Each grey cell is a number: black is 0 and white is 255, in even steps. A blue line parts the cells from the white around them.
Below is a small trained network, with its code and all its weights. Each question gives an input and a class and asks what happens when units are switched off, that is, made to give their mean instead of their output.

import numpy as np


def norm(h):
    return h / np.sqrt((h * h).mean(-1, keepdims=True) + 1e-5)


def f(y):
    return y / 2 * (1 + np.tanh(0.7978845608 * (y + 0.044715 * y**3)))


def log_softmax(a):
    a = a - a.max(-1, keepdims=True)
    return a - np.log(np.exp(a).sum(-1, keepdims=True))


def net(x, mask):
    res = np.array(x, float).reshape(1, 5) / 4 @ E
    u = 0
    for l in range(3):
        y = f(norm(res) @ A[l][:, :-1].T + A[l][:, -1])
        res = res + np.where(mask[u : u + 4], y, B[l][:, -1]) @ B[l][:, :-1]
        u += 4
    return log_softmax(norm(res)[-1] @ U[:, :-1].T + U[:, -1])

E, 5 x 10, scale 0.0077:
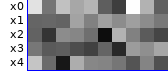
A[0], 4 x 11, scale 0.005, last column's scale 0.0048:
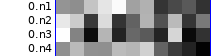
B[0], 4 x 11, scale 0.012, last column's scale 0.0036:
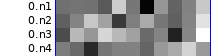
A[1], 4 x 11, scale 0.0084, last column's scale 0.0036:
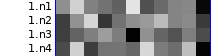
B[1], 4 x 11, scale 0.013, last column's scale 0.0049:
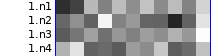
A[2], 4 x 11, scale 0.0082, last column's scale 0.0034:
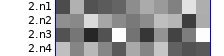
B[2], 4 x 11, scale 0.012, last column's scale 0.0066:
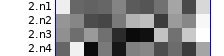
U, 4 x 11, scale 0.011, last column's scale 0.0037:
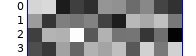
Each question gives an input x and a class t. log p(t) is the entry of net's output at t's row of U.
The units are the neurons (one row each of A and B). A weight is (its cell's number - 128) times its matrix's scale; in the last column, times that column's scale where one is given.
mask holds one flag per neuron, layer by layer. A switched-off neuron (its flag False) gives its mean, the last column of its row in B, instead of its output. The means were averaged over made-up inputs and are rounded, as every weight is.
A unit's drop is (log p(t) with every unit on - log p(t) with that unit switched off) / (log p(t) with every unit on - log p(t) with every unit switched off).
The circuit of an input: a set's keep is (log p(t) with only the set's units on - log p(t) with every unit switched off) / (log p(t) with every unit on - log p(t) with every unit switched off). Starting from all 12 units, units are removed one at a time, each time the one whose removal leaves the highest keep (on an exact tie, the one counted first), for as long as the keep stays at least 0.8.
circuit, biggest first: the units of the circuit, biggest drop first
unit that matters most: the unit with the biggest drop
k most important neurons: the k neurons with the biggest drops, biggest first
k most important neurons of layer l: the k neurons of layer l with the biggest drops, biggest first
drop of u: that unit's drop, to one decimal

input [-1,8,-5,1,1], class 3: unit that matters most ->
1.n1
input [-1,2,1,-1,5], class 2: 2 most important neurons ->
0.n3, 0.n2
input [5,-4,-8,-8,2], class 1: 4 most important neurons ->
0.n1, 0.n4, 2.n3, 1.n3
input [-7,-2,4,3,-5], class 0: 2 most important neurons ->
2.n1, 1.n4
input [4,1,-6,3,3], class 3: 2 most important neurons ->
1.n1, 0.n1
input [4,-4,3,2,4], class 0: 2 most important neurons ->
1.n2, 2.n2
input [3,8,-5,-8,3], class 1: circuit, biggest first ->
0.n1, 2.n3
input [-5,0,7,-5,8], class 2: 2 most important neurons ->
0.n2, 0.n3
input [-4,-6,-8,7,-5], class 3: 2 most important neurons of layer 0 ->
0.n1, 0.n4
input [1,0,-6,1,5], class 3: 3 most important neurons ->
1.n1, 1.n2, 2.n3
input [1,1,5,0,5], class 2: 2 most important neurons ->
0.n3, 1.n1
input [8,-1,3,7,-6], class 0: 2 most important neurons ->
2.n4, 0.n1
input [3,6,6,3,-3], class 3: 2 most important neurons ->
0.n1, 2.n3
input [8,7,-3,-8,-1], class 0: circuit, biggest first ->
2.n2
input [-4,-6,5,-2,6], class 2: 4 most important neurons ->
0.n3, 0.n2, 1.n1, 2.n2
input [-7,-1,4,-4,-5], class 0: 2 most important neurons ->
1.n4, 2.n1
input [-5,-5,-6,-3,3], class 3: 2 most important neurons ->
1.n1, 2.n4
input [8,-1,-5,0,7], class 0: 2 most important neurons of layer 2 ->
2.n2, 2.n4
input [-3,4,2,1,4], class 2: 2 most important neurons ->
0.n3, 2.n2
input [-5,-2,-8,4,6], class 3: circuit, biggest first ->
1.n1
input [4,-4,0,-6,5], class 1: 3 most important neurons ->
0.n1, 2.n3, 0.n4
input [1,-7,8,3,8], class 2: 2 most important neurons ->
0.n3, 1.n1
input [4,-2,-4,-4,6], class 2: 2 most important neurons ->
0.n2, 0.n3
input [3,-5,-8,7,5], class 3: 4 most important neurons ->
1.n1, 0.n1, 1.n2, 0.n4
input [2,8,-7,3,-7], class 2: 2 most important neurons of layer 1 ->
1.n2, 1.n3
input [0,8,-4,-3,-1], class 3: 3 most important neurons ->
1.n1, 0.n3, 1.n2
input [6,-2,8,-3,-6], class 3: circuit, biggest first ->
2.n2
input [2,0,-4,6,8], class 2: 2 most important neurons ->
0.n3, 0.n2
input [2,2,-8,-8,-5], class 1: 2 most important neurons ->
0.n1, 2.n3
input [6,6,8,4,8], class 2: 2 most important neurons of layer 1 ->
1.n1, 1.n4
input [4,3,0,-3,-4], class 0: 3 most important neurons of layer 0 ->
0.n2, 0.n3, 0.n4
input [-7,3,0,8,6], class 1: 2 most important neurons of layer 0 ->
0.n3, 0.n2
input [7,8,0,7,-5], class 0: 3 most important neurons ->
2.n4, 0.n1, 0.n3
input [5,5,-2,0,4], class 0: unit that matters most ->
1.n2
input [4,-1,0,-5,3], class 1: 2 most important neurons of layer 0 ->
0.n1, 0.n4
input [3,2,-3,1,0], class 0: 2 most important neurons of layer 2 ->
2.n2, 2.n4
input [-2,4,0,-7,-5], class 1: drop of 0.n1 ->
0.6
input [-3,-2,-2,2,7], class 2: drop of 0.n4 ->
0.0
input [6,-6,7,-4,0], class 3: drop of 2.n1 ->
0.1
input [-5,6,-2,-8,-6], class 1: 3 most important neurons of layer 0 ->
0.n1, 0.n2, 0.n4
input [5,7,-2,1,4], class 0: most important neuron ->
1.n2
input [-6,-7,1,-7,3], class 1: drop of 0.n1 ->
1.3
